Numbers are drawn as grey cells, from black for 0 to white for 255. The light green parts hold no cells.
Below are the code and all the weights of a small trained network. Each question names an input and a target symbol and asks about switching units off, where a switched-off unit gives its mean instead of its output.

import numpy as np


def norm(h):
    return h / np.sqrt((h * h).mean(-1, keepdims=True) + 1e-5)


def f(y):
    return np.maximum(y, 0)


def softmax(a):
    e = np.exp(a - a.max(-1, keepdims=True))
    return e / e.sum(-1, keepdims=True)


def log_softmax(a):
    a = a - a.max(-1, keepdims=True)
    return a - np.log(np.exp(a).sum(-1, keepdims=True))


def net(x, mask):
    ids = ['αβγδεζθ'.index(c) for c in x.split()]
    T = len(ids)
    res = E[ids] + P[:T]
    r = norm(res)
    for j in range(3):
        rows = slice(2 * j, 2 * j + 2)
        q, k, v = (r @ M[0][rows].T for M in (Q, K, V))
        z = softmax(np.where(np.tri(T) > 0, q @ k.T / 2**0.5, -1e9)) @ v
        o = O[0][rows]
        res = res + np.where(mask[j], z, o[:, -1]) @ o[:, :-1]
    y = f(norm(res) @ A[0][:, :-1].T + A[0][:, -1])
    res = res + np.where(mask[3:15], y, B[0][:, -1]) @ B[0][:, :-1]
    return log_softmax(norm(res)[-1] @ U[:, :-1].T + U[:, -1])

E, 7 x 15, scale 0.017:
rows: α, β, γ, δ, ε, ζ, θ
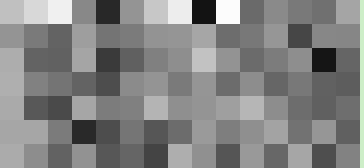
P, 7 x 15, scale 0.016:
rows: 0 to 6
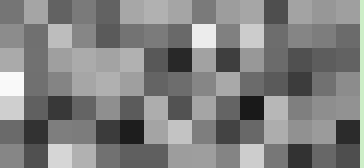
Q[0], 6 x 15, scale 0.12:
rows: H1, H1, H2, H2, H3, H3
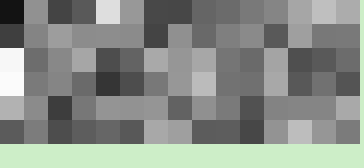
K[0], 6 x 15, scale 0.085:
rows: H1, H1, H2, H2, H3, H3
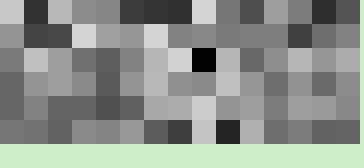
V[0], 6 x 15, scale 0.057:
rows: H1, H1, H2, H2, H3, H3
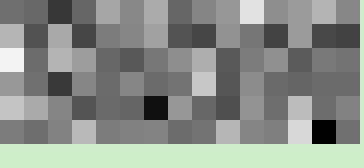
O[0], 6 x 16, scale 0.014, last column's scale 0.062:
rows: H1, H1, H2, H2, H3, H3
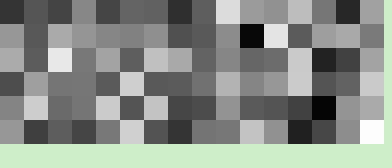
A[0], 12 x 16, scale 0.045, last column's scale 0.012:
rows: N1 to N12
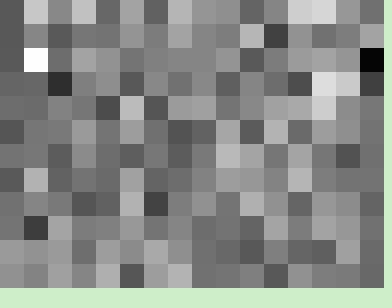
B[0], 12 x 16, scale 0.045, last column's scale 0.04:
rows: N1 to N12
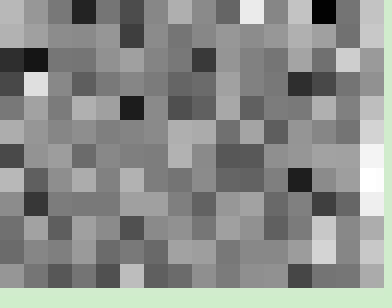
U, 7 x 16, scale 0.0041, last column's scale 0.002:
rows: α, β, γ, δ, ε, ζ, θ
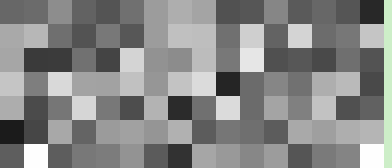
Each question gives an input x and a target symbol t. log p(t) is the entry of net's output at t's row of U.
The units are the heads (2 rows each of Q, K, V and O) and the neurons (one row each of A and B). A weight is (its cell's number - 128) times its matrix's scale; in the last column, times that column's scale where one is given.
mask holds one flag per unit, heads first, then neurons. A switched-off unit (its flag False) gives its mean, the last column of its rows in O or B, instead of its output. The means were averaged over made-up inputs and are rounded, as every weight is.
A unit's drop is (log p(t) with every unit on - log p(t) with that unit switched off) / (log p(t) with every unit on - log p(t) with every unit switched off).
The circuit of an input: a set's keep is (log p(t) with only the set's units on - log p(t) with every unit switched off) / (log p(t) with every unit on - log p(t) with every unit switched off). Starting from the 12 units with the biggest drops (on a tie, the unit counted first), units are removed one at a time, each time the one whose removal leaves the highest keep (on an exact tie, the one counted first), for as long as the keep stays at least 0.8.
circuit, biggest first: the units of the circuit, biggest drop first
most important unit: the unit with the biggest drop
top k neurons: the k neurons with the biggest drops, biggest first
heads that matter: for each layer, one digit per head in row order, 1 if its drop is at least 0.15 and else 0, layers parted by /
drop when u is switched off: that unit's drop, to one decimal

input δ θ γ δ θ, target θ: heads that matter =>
001
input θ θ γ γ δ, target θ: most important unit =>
H3
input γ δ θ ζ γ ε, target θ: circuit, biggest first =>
[H3, N9]
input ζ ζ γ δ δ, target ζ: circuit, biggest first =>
[H3, N3]
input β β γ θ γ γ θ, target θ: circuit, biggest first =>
[H3, N9]
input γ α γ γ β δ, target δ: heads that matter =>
110
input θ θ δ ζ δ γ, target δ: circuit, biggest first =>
[N8, H3, N7, H2]
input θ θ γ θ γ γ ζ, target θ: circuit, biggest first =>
[H3, N9]
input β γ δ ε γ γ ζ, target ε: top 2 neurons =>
[N5, N2]
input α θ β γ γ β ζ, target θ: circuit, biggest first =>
[H2, N4]
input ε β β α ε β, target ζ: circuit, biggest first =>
[H1, N7]
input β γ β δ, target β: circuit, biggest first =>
[H3, N1]
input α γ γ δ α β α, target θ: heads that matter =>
010
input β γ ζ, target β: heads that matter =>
001
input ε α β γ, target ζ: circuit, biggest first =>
[H1, N7]
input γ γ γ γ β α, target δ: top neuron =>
[N11]
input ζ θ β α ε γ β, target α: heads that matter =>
110
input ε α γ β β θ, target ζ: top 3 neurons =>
[N7, N1, N8]
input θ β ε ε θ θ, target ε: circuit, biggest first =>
[H3, N5]
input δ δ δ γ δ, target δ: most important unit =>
N6
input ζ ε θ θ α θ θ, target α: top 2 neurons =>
[N12, N8]
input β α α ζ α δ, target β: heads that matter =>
110
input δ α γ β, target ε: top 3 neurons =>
[N7, N1, N8]
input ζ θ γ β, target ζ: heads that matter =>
001
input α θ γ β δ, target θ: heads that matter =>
000
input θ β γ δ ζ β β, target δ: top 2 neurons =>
[N8, N7]
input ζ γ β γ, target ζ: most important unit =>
H3
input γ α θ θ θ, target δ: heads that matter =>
110
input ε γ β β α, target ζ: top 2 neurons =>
[N7, N1]
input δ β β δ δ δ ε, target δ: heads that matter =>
001
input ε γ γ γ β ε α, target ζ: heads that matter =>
110
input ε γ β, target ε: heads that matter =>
001
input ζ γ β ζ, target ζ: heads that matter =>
001
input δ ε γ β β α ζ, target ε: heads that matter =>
110
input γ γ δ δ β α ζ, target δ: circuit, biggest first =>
[H1]
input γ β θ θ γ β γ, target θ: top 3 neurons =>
[N9, N1, N8]
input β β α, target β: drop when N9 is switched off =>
0.1
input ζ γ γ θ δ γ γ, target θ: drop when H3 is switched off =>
1.2
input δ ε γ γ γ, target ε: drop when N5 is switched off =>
0.5
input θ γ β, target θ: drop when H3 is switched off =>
1.1
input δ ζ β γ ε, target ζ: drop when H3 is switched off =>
0.9
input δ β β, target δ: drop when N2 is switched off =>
0.0
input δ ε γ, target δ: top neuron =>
[N6]
